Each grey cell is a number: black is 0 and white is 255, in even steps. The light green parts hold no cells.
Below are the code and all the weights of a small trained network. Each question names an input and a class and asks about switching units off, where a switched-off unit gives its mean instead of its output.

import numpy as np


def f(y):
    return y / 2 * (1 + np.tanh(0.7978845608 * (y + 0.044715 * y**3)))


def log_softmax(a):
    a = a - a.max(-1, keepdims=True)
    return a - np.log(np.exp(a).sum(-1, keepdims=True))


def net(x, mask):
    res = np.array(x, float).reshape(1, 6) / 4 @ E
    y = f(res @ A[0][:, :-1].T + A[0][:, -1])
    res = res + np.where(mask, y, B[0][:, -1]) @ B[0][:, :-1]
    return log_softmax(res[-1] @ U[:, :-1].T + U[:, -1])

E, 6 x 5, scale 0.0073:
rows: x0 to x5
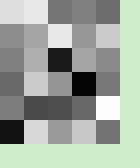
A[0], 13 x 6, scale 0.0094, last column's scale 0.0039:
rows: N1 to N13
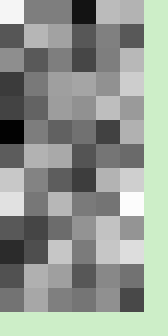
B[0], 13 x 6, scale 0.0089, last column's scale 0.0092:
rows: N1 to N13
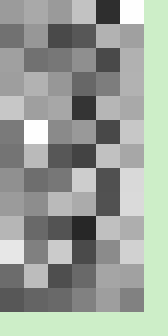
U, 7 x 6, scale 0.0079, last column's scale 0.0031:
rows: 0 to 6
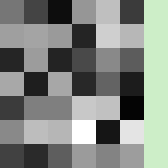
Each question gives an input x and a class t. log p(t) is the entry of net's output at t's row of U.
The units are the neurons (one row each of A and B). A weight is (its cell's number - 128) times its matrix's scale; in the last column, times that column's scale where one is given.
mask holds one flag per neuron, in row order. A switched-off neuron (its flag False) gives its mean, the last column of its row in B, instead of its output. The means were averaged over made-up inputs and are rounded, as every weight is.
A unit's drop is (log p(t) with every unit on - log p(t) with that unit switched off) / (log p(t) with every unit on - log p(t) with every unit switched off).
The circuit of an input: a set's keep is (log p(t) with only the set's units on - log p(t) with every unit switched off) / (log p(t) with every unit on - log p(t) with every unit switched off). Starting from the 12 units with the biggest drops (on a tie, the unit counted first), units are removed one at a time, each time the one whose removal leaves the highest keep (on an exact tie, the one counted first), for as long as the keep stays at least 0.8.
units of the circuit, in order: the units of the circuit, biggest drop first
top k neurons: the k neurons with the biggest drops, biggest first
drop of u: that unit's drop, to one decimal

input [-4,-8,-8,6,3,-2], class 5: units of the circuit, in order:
[N6, N1]
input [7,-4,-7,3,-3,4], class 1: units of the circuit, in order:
[N1, N7]
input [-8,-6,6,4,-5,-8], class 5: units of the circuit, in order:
[N6]
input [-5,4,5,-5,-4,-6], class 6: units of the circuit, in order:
[N1, N6]
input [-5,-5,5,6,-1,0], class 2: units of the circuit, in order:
[N1, N11]
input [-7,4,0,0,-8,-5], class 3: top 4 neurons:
[N1, N8, N6, N11]
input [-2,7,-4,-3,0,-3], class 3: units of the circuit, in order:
[N6, N11]
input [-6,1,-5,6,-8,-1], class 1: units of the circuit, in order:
[N1, N7]
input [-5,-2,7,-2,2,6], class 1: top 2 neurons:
[N10, N1]
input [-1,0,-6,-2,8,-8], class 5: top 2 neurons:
[N1, N8]
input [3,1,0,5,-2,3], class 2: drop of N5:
0.1
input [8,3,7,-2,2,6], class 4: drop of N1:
0.4
